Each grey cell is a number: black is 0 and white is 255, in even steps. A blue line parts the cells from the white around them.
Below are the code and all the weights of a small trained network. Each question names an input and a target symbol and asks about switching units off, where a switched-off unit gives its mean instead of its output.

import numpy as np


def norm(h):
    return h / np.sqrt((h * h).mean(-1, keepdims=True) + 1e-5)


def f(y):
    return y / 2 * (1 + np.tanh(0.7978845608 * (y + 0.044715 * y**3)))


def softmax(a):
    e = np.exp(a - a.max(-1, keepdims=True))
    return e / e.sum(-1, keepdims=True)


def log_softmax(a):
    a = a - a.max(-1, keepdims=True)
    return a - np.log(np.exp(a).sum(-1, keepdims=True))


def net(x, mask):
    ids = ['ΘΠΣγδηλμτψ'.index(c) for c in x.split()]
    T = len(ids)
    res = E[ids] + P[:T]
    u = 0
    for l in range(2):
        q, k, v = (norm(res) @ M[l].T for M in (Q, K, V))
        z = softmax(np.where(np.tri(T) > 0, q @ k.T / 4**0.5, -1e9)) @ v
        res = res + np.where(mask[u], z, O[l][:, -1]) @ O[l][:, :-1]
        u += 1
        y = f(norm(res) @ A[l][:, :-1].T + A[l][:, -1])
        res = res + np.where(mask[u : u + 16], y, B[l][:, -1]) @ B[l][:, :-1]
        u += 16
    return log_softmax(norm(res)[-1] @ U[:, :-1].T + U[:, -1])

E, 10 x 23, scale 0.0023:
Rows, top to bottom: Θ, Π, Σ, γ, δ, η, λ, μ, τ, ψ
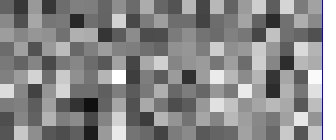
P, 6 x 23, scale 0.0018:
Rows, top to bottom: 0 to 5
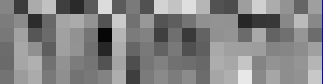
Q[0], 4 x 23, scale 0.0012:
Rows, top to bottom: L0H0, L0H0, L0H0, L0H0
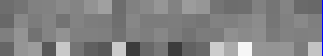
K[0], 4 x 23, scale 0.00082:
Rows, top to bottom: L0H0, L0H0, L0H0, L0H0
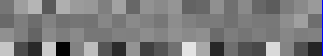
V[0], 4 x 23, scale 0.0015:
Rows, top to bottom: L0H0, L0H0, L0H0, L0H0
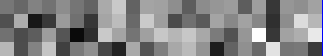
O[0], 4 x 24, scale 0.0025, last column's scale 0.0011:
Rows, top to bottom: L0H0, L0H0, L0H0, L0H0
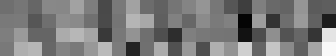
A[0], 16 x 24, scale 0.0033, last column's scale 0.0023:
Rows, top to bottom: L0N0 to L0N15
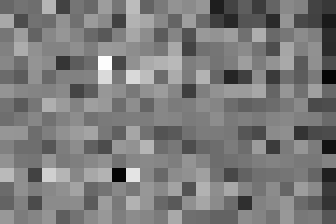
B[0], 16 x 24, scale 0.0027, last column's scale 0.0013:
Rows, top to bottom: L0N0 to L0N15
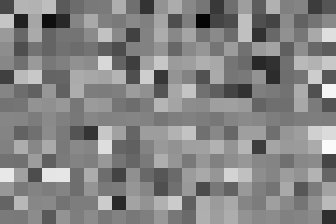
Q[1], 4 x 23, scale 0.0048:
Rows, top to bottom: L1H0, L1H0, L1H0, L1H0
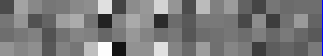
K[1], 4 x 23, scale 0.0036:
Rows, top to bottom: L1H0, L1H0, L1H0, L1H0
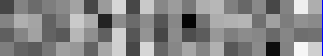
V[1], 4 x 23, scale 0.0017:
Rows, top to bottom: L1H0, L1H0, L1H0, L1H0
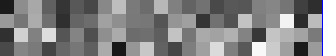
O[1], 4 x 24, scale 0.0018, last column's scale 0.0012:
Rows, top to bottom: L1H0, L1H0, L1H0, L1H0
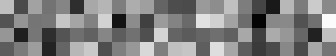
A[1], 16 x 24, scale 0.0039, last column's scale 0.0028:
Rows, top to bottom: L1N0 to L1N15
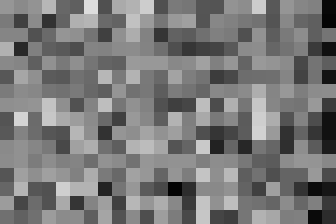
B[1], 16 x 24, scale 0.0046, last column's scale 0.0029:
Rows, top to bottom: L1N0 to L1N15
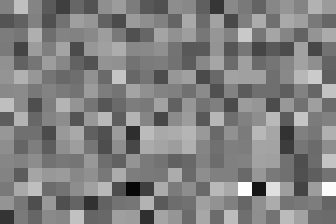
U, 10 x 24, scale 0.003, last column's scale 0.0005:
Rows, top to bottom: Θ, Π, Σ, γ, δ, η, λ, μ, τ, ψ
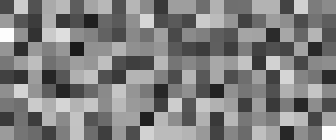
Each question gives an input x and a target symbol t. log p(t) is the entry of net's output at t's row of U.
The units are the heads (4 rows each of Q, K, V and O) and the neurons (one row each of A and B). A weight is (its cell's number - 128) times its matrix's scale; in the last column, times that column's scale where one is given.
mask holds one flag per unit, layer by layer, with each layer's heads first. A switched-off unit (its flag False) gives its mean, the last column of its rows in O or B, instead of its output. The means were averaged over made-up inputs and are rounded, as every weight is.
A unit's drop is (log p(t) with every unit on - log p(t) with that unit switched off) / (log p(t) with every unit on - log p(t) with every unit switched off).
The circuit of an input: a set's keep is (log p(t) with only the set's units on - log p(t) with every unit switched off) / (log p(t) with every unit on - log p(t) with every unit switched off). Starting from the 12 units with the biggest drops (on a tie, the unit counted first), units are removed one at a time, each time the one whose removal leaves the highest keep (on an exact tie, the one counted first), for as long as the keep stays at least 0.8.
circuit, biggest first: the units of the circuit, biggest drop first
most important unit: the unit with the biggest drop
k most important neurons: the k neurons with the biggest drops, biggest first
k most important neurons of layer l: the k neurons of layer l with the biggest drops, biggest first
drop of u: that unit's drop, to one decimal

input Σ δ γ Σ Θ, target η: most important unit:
L0H0
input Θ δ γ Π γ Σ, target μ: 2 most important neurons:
L0N9, L0N1
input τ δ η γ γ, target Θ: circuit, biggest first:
L0H0, L1N8
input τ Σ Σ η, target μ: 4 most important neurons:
L0N6, L1N13, L0N9, L1N0
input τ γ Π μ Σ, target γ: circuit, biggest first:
L0H0, L0N9, L1H0, L1N3
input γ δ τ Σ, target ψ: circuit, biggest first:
L0H0, L1H0, L1N9
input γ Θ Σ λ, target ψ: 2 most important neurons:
L0N12, L0N9
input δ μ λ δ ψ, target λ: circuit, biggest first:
L1N5, L1N13
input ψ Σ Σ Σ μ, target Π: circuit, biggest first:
L1N14, L1H0, L1N13
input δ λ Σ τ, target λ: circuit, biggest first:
L0H0, L1H0, L0N9, L1N0
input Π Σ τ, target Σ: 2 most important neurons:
L0N1, L1N7
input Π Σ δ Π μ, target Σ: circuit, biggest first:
L0H0, L1H0, L1N7
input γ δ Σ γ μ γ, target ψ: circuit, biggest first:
L0H0, L1H0, L0N12, L1N9
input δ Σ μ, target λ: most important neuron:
L1N0
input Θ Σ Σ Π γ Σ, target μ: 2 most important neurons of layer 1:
L1N12, L1N13
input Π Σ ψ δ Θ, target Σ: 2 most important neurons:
L1N7, L0N1
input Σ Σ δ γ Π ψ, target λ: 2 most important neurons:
L1N13, L1N5
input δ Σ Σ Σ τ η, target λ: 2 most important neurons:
L1N0, L0N6
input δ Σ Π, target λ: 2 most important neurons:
L1N0, L0N10
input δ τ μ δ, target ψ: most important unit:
L1H0
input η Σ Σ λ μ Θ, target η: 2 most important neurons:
L0N9, L1N13
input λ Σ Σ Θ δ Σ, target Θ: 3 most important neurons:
L0N1, L1N8, L0N12
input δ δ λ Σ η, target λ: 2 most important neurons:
L1N0, L0N9
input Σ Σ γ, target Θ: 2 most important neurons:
L1N13, L0N6
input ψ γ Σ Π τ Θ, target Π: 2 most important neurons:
L1N14, L0N0
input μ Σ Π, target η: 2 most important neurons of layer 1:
L1N1, L1N13
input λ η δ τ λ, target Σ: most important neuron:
L1N13
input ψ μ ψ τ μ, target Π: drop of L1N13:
0.1
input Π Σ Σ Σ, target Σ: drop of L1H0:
0.9
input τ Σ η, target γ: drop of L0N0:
0.1
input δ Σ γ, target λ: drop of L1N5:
0.0
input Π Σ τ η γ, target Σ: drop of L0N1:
0.2
